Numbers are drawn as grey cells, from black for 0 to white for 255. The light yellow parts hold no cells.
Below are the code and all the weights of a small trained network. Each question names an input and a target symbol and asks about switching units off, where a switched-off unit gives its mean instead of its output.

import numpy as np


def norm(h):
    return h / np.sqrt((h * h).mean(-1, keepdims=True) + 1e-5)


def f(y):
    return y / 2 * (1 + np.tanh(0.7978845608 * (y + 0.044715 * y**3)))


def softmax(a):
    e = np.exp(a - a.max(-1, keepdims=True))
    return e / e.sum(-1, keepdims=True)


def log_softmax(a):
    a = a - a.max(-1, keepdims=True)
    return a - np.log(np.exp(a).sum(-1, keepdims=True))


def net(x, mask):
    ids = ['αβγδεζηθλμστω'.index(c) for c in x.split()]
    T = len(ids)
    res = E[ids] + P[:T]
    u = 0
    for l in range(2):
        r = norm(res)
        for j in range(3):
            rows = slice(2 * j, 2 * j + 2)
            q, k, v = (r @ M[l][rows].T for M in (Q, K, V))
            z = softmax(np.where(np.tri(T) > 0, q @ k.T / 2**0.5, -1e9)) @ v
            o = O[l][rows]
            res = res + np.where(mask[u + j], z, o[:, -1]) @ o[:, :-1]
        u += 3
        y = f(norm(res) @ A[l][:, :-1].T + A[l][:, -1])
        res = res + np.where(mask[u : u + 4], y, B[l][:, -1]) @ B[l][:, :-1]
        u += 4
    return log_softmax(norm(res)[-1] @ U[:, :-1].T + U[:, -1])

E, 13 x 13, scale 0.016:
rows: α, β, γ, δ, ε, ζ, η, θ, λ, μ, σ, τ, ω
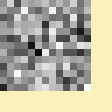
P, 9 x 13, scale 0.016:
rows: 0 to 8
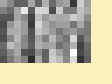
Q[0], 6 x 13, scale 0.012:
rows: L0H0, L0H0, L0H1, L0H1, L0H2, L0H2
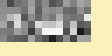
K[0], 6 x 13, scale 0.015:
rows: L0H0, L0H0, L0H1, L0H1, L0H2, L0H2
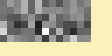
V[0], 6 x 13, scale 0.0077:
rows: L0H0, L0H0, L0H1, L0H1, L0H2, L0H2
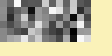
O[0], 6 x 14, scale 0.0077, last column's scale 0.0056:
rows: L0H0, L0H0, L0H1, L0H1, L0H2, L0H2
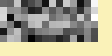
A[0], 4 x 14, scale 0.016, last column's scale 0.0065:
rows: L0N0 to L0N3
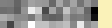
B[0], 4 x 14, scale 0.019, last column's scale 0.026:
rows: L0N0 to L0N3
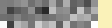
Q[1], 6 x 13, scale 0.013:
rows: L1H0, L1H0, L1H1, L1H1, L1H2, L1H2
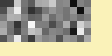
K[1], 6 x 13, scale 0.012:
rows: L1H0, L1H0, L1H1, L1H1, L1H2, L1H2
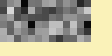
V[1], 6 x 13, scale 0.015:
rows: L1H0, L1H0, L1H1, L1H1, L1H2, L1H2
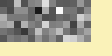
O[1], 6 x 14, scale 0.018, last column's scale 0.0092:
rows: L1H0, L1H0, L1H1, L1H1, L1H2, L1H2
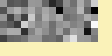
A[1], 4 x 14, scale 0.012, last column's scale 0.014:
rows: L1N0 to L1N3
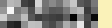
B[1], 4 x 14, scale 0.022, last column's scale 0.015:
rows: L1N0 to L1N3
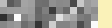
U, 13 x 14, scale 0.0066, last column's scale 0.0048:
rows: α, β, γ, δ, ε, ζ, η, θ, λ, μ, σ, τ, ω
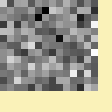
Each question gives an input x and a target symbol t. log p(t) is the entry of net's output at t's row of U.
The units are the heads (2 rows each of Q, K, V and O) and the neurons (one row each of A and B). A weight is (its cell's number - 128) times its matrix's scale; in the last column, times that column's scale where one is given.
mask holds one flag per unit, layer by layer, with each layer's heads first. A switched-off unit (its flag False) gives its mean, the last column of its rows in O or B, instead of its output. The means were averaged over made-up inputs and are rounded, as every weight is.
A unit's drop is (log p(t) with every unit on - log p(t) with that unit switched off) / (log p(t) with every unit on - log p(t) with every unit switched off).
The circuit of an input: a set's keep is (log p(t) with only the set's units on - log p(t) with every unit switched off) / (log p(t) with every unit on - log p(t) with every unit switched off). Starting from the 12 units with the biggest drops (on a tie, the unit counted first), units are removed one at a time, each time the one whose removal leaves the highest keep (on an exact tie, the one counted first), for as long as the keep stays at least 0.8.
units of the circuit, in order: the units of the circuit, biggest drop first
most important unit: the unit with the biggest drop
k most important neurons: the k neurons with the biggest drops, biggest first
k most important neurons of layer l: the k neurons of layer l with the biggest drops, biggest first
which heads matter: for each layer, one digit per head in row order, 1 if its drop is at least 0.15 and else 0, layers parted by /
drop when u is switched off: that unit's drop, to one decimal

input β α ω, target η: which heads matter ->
101 / 011
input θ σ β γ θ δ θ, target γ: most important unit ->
L1N3
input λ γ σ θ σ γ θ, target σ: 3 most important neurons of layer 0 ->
[L0N3; L0N2; L0N1]
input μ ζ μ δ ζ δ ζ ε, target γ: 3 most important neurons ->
[L0N3; L1N3; L0N1]
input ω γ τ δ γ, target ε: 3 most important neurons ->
[L0N3; L1N0; L1N1]
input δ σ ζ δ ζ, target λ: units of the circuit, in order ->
[L0H2; L0N3; L1H0; L1H1]
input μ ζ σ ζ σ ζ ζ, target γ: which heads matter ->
101 / 000
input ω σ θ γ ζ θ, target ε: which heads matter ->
111 / 011
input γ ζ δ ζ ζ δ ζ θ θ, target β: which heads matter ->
111 / 011
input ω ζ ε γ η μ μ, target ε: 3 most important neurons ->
[L0N3; L1N1; L1N0]
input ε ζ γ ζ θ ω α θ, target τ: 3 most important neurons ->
[L0N3; L1N2; L0N1]
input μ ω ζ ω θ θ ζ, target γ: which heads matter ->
111 / 000
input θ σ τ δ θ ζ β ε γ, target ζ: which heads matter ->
000 / 100
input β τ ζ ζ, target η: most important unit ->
L0H2
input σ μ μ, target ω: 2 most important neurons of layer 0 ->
[L0N3; L0N1]
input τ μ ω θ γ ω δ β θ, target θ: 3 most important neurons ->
[L0N3; L1N3; L0N1]
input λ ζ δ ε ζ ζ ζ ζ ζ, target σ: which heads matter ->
101 / 011
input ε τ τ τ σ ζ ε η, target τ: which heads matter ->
101 / 101
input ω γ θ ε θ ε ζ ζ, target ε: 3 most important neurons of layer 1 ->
[L1N1; L1N0; L1N3]
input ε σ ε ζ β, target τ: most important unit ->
L0H2
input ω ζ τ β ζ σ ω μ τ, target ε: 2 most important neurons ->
[L0N3; L1N1]
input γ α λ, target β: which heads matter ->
111 / 010
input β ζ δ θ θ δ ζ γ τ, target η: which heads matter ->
111 / 011
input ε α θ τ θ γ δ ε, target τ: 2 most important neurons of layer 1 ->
[L1N2; L1N3]
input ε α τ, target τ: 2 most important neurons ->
[L0N3; L1N2]
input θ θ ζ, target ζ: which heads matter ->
110 / 100
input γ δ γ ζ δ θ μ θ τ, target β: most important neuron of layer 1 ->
[L1N0]
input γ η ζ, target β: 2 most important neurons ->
[L1N0; L0N3]
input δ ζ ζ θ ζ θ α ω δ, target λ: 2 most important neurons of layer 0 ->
[L0N3; L0N1]
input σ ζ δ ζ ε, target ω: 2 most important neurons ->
[L0N3; L0N1]
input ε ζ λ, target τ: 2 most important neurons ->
[L0N3; L1N2]
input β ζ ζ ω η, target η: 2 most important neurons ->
[L0N3; L0N1]
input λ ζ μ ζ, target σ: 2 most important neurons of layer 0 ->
[L0N3; L0N2]
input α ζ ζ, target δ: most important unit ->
L0H2
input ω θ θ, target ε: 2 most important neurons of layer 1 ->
[L1N1; L1N0]
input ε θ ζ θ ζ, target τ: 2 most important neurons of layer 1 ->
[L1N2; L1N3]
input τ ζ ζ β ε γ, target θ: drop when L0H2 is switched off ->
0.9
